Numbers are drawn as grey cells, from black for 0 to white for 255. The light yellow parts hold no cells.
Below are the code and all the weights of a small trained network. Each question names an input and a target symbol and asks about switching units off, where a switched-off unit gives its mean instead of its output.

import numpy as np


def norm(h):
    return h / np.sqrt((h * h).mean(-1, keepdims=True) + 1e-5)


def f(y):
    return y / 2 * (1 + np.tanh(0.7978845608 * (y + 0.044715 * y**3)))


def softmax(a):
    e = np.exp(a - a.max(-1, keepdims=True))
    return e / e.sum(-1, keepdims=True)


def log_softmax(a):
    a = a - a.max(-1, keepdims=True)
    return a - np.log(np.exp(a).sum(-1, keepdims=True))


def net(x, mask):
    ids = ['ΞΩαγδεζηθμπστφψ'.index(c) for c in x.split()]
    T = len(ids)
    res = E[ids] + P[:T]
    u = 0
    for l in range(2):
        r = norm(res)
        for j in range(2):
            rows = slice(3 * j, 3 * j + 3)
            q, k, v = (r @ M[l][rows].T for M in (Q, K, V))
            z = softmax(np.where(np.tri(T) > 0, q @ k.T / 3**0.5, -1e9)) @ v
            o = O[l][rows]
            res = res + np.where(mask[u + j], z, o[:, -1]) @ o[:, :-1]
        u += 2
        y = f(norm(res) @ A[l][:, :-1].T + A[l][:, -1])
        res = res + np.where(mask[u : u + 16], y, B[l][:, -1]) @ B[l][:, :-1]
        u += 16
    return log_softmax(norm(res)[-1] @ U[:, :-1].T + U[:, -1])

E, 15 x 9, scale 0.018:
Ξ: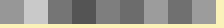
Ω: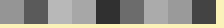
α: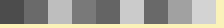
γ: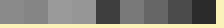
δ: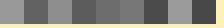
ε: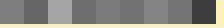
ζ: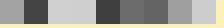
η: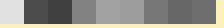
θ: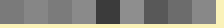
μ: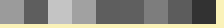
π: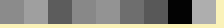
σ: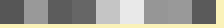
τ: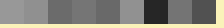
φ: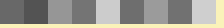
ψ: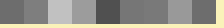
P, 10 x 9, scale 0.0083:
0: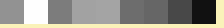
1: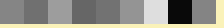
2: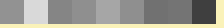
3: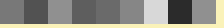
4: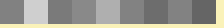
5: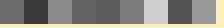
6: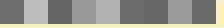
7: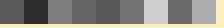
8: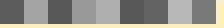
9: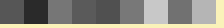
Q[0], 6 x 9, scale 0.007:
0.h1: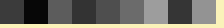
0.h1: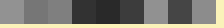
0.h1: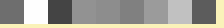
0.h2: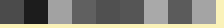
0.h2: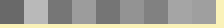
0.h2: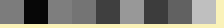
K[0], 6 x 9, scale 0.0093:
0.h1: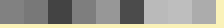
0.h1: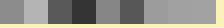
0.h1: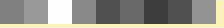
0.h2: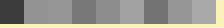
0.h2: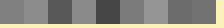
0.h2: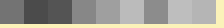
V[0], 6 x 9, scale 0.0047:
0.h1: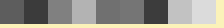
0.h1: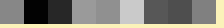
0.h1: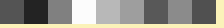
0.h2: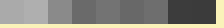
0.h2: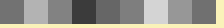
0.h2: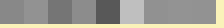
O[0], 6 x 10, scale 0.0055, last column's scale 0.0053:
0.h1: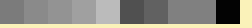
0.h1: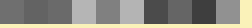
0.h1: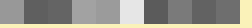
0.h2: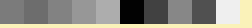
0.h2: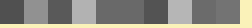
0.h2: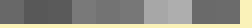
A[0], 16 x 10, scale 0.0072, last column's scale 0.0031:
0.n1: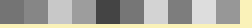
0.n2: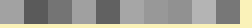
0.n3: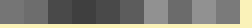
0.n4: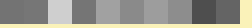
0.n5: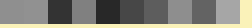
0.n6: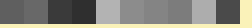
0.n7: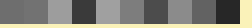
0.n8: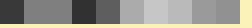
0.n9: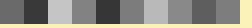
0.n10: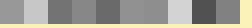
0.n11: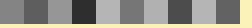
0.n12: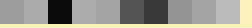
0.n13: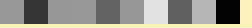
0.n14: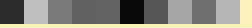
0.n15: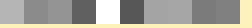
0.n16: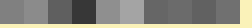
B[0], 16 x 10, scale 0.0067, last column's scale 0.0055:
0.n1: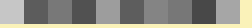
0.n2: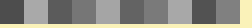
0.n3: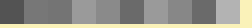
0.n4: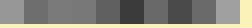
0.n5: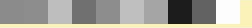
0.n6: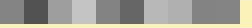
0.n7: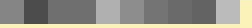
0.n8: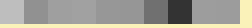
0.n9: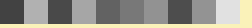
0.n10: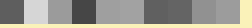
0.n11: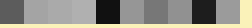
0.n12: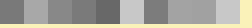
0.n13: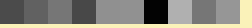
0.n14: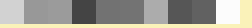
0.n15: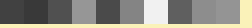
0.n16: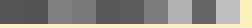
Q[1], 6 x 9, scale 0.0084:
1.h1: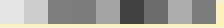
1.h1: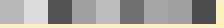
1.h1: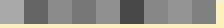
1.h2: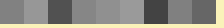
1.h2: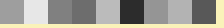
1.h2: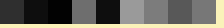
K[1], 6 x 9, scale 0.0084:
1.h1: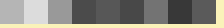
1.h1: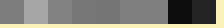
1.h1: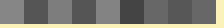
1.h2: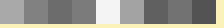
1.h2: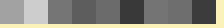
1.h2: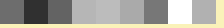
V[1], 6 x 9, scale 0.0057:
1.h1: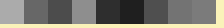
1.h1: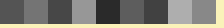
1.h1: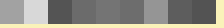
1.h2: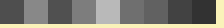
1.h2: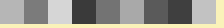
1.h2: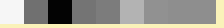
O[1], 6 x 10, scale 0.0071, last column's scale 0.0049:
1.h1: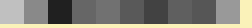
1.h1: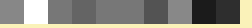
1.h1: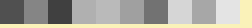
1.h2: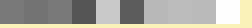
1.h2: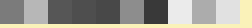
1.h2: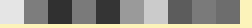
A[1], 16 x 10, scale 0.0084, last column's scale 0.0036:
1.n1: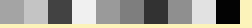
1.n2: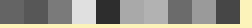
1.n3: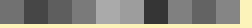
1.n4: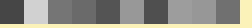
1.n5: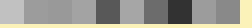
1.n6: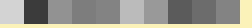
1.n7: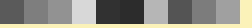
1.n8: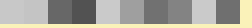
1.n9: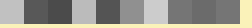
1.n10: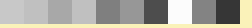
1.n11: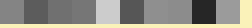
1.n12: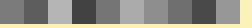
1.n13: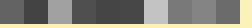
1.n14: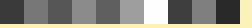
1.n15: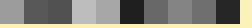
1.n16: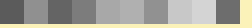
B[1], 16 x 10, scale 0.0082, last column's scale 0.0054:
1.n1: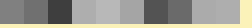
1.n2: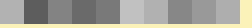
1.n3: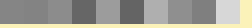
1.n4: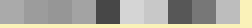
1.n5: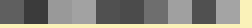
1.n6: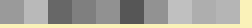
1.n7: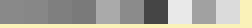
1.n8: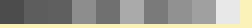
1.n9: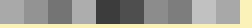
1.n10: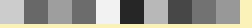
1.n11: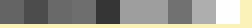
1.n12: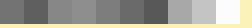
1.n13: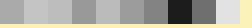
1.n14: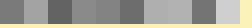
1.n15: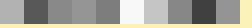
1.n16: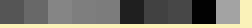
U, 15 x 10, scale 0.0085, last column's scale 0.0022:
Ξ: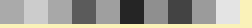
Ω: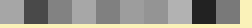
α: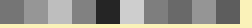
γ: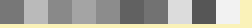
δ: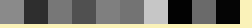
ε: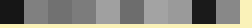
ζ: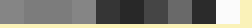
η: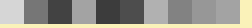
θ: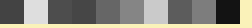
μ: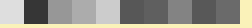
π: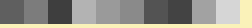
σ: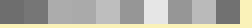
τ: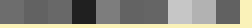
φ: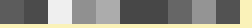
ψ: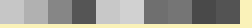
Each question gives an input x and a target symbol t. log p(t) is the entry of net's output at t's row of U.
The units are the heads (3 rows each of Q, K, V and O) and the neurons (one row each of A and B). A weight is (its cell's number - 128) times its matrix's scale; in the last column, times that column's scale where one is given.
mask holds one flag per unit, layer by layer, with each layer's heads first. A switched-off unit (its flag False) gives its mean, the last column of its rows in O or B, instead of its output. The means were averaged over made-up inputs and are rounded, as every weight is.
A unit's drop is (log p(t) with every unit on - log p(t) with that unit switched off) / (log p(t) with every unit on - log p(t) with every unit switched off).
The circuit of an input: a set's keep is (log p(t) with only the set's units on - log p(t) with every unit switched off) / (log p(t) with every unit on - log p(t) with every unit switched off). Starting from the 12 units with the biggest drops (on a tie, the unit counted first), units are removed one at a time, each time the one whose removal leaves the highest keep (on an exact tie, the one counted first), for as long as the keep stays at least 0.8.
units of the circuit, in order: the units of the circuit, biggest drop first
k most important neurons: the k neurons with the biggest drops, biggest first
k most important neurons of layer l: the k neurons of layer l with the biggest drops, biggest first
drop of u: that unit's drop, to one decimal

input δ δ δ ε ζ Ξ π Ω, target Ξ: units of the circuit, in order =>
[0.h1; 1.n13]
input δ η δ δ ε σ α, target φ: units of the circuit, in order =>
[1.n16; 0.n8]
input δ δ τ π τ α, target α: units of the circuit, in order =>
[1.h2; 1.n4]
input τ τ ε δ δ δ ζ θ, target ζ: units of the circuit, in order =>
[1.h1; 1.h2]
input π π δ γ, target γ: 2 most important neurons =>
[1.n7; 0.n9]
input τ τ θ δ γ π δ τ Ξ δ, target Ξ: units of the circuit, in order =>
[0.h1; 1.n13]
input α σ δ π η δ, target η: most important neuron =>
[0.n12]
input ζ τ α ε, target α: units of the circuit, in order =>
[1.h2; 0.h2]
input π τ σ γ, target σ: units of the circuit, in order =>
[1.h1; 1.n7]
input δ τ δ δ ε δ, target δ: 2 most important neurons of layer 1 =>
[1.n13; 1.n11]
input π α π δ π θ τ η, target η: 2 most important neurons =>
[1.n9; 1.n6]
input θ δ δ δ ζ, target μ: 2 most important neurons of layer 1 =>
[1.n10; 1.n15]
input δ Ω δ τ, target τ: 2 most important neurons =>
[0.n9; 0.n5]
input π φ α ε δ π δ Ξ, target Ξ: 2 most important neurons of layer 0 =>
[0.n1; 0.n11]
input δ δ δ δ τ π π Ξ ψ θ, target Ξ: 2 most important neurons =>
[0.n1; 1.n13]
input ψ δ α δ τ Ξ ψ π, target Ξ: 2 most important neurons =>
[0.n1; 1.n13]
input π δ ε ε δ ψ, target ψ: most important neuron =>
[0.n1]
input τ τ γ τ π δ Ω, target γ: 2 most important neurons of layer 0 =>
[0.n9; 0.n10]
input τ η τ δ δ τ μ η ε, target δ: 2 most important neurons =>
[1.n11; 0.n14]
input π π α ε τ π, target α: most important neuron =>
[0.n11]
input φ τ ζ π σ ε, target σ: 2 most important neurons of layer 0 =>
[0.n9; 0.n1]
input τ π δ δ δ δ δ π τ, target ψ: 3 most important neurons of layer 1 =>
[1.n10; 1.n4; 1.n11]
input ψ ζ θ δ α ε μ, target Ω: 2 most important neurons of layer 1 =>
[1.n15; 1.n11]
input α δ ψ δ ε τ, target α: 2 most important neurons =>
[1.n4; 0.n5]
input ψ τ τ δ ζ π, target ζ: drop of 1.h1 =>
0.4
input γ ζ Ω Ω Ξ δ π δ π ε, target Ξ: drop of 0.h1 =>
0.9
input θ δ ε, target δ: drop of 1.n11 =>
0.3
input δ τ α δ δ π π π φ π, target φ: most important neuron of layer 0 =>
[0.n11]
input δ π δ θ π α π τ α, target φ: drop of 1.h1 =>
0.4
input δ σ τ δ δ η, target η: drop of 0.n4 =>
0.0
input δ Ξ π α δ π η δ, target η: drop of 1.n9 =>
0.1
